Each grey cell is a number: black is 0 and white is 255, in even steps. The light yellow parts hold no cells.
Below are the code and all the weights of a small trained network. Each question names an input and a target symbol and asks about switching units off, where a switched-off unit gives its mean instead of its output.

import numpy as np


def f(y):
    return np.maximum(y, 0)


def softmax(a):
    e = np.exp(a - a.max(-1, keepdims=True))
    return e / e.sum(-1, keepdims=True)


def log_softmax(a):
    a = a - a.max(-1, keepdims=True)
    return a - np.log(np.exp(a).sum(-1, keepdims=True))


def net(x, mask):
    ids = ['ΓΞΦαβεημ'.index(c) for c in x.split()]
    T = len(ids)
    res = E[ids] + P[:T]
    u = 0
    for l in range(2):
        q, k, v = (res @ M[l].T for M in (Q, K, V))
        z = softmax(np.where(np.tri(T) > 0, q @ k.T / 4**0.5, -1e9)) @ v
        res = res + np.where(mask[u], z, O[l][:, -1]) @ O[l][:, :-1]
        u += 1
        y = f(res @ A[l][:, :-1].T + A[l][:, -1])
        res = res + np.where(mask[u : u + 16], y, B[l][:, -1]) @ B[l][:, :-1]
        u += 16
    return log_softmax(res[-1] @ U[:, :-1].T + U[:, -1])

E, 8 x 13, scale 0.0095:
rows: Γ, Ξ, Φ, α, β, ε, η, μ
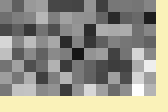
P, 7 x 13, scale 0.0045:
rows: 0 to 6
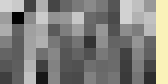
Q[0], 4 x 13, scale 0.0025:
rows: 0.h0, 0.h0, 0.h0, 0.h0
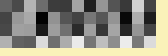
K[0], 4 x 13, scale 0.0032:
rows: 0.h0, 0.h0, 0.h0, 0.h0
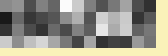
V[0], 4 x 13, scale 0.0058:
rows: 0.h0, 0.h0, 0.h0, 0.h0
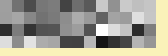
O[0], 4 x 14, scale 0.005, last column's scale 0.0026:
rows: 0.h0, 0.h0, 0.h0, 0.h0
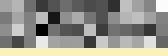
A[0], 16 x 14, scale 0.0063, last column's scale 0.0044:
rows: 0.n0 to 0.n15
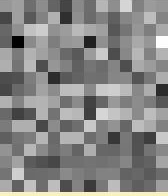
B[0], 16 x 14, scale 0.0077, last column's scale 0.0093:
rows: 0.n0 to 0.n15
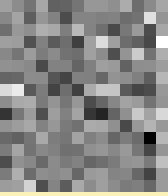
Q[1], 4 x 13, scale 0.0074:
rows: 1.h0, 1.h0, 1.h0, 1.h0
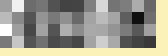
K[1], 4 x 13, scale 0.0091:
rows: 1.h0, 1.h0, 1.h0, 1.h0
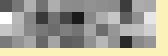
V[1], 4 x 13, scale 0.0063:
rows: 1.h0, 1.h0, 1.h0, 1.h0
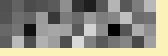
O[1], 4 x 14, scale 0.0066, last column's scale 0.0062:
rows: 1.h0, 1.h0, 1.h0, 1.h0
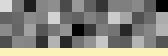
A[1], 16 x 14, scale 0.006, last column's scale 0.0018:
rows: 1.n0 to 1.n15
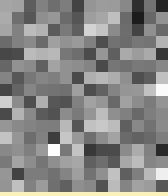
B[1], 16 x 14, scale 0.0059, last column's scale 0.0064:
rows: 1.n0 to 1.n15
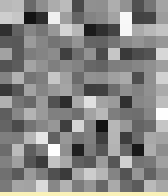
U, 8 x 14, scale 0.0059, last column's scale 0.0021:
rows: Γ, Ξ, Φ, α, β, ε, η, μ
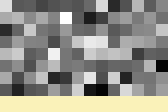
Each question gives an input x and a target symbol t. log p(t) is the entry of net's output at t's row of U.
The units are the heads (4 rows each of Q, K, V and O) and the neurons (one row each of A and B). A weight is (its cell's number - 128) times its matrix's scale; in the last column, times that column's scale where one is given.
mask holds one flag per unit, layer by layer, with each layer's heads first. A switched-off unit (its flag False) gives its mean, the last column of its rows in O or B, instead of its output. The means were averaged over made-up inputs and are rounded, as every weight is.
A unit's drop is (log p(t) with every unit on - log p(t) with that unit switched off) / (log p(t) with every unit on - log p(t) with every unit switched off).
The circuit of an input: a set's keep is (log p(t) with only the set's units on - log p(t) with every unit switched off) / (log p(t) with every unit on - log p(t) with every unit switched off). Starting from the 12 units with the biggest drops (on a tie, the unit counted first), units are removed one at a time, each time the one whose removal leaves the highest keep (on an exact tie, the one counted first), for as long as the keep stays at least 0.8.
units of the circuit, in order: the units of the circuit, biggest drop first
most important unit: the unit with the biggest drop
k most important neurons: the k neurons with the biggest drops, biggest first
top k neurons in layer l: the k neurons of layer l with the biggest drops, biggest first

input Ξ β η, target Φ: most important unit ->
0.n9
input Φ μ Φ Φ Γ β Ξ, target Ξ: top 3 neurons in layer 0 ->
0.n9, 0.n14, 0.n12
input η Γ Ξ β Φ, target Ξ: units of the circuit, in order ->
0.n3, 0.h0, 1.h0, 0.n4
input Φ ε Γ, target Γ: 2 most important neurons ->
0.n9, 0.n1
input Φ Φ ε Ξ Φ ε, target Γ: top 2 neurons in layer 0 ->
0.n9, 0.n10
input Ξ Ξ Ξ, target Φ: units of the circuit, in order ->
1.h0, 0.n2, 0.h0
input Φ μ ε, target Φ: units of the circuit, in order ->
1.h0, 0.n2, 0.n4, 0.n10
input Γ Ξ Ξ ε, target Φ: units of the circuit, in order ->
0.h0, 1.h0, 0.n2
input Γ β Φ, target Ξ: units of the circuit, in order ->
0.n3, 1.h0, 0.n4, 0.h0
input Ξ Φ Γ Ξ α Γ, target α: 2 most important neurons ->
0.n9, 0.n15
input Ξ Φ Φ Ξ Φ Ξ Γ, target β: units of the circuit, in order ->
0.n9, 1.n1
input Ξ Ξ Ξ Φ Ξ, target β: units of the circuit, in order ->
0.n9, 0.h0, 1.n1
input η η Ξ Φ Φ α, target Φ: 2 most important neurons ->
0.n3, 0.n7
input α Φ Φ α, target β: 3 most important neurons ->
0.n3, 0.n8, 1.n12
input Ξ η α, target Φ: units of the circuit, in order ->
0.h0, 0.n9, 1.h0, 0.n2
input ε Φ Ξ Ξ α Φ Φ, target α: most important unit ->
0.n9
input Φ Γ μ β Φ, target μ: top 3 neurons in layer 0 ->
0.n9, 0.n7, 0.n14
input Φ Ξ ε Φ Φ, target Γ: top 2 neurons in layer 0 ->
0.n9, 0.n1
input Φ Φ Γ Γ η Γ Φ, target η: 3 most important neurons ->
0.n9, 0.n5, 1.n11
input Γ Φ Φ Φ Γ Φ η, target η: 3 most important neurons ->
0.n9, 0.n10, 1.n11
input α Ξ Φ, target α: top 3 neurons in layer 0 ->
0.n7, 0.n3, 0.n9
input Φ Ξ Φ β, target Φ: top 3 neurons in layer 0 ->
0.n3, 0.n7, 0.n4
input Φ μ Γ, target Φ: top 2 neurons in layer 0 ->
0.n9, 0.n2
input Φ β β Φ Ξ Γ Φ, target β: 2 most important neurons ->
0.n9, 1.n1
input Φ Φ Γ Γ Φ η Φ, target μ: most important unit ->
0.n3
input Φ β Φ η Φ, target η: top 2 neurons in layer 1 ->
1.n8, 1.n11
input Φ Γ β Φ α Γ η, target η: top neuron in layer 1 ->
1.n2
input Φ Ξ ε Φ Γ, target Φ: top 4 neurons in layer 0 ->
0.n3, 0.n7, 0.n11, 0.n0
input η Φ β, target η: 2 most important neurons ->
1.n8, 0.n9
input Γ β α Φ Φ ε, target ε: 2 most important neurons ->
0.n3, 0.n7
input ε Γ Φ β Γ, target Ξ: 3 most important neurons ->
0.n9, 0.n4, 1.n2
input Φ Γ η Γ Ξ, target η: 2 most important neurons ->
0.n9, 0.n13
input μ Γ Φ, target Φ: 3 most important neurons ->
0.n9, 0.n7, 0.n3
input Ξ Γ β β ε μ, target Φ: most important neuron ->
0.n2
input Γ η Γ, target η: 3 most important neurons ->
0.n3, 1.n8, 0.n9
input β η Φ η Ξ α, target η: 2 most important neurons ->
0.n9, 0.n13
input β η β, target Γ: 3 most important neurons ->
0.n9, 0.n3, 0.n4
